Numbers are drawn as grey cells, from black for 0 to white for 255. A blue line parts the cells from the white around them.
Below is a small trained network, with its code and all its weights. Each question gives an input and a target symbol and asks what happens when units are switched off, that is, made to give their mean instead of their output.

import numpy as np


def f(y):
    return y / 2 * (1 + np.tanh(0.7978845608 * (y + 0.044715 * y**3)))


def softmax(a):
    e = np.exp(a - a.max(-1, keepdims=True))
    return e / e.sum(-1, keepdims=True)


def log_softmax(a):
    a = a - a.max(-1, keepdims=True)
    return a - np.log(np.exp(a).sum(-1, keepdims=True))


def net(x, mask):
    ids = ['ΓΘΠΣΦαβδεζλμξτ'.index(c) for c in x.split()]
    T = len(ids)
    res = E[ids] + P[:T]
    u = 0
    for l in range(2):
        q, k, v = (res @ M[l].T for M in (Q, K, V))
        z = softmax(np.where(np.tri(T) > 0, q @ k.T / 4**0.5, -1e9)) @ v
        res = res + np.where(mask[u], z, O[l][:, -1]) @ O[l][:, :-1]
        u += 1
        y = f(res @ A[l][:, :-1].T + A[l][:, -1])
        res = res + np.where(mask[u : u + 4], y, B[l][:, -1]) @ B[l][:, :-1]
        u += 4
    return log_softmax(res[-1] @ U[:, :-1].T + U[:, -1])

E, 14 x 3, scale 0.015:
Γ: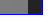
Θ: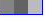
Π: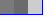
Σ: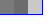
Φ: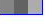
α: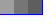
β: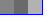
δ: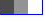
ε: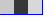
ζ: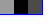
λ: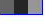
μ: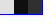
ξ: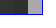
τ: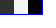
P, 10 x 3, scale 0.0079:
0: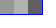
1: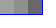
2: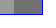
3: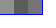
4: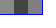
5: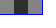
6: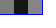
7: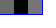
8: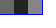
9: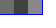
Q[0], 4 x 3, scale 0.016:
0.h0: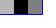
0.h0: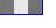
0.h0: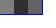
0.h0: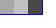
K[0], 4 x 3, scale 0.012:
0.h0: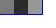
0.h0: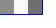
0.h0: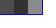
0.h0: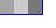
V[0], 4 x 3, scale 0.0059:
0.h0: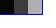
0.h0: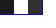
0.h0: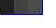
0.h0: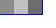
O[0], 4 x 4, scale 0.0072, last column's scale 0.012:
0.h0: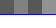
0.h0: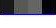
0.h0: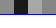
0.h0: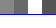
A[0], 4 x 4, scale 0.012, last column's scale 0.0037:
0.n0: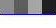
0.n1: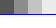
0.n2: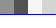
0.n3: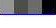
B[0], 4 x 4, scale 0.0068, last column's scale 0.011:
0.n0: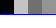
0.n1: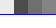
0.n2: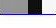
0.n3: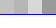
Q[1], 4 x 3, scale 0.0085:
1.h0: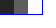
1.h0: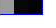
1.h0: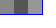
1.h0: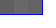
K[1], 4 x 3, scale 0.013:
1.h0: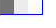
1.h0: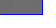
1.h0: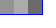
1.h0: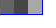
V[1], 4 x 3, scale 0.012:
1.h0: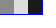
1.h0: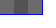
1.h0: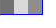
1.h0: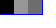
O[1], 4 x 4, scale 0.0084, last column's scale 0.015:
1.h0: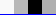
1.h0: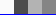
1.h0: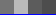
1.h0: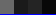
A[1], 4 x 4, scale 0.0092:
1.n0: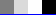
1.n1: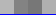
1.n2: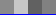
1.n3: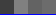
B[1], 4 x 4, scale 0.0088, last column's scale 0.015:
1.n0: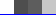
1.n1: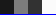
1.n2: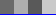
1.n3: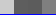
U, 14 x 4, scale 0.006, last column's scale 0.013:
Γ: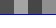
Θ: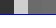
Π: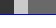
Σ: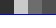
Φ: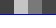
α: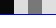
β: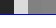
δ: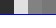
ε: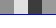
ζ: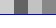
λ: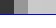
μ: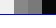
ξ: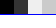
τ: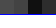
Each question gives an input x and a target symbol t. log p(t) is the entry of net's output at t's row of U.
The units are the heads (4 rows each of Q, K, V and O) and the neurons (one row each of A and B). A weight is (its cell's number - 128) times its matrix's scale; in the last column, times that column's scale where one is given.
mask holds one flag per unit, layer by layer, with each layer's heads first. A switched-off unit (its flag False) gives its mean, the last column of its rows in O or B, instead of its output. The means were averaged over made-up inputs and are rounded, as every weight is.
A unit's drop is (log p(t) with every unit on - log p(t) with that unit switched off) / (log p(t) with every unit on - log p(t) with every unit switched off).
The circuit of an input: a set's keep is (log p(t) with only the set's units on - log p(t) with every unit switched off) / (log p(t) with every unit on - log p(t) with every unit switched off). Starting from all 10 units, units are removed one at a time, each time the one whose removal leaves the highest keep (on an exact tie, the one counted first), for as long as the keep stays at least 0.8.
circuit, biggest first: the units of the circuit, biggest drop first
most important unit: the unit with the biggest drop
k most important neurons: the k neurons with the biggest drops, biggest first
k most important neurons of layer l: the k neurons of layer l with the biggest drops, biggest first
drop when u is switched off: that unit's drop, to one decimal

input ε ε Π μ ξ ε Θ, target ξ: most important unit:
0.h0
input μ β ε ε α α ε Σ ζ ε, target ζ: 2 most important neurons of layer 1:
[1.n0, 1.n2]
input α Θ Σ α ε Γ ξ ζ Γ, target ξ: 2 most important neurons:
[0.n2, 1.n0]
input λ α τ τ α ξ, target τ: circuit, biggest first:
[1.h0, 0.h0]
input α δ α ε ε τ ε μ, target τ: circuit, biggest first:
[0.n3, 0.h0, 1.h0]
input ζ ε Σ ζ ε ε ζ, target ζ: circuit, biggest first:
[1.h0, 0.h0]
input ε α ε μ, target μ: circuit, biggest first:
[1.h0, 1.n0, 0.h0, 0.n3]
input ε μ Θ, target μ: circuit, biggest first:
[1.n0, 1.h0]
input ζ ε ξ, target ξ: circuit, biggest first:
[0.h0, 1.h0, 0.n2]
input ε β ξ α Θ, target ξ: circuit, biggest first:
[0.h0, 1.h0, 0.n2, 1.n2]
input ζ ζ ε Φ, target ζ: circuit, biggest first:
[1.h0, 1.n0, 0.n2, 0.h0]
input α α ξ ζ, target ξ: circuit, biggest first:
[1.h0, 0.h0, 0.n2]
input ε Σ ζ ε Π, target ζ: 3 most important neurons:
[1.n0, 1.n1, 1.n2]
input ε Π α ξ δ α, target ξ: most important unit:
0.h0
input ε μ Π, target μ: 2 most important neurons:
[1.n0, 0.n0]
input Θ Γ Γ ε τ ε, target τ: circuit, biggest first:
[1.h0, 0.h0, 0.n3, 1.n1]
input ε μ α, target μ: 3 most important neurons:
[1.n0, 0.n2, 0.n0]
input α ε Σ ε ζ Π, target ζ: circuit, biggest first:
[1.h0, 0.h0, 1.n0]
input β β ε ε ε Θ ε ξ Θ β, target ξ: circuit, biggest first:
[0.h0, 1.h0]
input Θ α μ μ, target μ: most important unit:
1.h0
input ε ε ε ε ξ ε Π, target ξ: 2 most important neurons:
[1.n0, 1.n2]
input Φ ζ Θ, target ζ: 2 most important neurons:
[1.n0, 0.n2]
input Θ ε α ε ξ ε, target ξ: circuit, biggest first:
[0.h0, 1.h0, 1.n0]
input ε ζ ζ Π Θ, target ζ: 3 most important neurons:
[1.n0, 1.n1, 1.n2]
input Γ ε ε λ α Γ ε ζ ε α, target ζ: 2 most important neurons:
[0.n2, 1.n2]
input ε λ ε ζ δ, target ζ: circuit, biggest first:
[1.h0, 1.n0, 0.n1]
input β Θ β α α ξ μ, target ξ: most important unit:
0.n2
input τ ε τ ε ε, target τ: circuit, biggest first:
[0.h0, 1.h0]
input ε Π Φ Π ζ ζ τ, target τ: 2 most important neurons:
[0.n3, 1.n3]
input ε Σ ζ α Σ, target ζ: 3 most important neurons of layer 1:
[1.n0, 1.n1, 1.n2]
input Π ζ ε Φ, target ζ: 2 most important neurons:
[1.n0, 1.n1]
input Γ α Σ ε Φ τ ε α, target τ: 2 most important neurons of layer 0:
[0.n3, 0.n0]
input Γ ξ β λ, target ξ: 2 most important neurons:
[0.n2, 1.n0]
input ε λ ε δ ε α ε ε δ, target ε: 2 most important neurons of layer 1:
[1.n0, 1.n2]
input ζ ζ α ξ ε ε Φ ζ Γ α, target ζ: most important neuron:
[0.n2]
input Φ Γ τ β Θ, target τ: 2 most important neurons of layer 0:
[0.n3, 0.n1]
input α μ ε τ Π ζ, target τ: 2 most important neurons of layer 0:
[0.n3, 0.n1]
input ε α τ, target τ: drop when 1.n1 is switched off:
0.0
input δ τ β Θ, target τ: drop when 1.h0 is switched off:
1.0
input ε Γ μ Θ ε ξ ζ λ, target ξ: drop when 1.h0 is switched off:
0.5
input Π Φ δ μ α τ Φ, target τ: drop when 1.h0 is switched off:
1.1
